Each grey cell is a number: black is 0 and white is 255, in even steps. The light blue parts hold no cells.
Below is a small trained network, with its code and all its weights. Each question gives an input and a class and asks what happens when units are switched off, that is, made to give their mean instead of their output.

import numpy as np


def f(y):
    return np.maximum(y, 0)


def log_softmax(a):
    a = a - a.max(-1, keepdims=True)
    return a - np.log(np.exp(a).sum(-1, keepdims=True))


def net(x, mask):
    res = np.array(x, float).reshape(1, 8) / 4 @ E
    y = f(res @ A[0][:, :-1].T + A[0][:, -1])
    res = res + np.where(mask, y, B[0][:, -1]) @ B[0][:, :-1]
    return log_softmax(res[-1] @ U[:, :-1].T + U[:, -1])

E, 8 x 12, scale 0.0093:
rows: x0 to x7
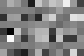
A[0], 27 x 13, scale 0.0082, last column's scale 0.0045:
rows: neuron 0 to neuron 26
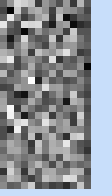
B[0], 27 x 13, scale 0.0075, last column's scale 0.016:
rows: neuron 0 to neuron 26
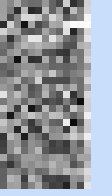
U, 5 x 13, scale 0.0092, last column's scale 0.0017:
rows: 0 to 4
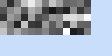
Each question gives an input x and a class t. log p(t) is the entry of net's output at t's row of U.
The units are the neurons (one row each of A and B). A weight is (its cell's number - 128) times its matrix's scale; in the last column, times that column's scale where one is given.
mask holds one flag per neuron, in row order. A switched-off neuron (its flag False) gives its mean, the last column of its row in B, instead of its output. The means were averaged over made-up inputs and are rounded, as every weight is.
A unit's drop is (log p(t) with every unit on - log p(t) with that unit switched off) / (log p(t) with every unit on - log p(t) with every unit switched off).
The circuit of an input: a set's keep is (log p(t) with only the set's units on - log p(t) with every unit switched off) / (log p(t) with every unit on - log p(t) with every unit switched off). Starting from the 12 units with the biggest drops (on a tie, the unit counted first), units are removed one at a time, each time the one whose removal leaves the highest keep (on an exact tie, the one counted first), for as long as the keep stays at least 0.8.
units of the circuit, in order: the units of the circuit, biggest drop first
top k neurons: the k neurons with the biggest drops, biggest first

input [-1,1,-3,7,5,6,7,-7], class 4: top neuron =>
[neuron 17]
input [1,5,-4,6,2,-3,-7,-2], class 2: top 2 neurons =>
[neuron 3; neuron 2]
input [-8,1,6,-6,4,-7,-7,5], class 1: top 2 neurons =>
[neuron 14; neuron 26]
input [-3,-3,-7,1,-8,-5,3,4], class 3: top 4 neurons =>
[neuron 8; neuron 15; neuron 19; neuron 24]
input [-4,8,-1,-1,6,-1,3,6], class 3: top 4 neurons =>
[neuron 1; neuron 18; neuron 17; neuron 0]
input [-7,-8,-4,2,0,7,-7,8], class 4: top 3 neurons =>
[neuron 13; neuron 4; neuron 14]
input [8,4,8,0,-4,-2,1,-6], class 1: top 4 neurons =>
[neuron 25; neuron 3; neuron 20; neuron 21]
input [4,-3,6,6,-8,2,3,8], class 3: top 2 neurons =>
[neuron 8; neuron 15]
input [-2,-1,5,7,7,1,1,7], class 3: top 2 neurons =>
[neuron 1; neuron 18]
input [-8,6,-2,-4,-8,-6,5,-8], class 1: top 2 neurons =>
[neuron 26; neuron 11]
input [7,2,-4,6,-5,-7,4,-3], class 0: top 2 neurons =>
[neuron 5; neuron 10]
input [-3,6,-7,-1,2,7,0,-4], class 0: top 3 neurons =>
[neuron 2; neuron 19; neuron 16]
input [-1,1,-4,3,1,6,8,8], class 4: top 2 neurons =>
[neuron 13; neuron 4]
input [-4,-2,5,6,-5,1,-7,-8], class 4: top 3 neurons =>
[neuron 0; neuron 17; neuron 3]
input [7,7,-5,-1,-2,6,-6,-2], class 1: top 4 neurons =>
[neuron 20; neuron 7; neuron 21; neuron 5]
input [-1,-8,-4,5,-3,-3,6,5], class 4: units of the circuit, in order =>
[neuron 13]
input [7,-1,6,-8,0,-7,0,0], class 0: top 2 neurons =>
[neuron 5; neuron 26]
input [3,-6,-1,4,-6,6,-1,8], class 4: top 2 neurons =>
[neuron 13; neuron 4]
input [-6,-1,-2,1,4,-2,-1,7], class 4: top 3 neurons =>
[neuron 13; neuron 4; neuron 25]
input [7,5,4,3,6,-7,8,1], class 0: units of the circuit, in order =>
[neuron 5]
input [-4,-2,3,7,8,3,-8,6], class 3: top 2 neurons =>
[neuron 1; neuron 18]
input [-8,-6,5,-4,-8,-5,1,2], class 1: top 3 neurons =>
[neuron 26; neuron 14; neuron 19]
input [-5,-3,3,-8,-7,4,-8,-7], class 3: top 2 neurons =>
[neuron 15; neuron 8]
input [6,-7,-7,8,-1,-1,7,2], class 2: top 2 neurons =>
[neuron 3; neuron 26]
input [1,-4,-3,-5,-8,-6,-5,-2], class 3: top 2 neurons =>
[neuron 8; neuron 15]
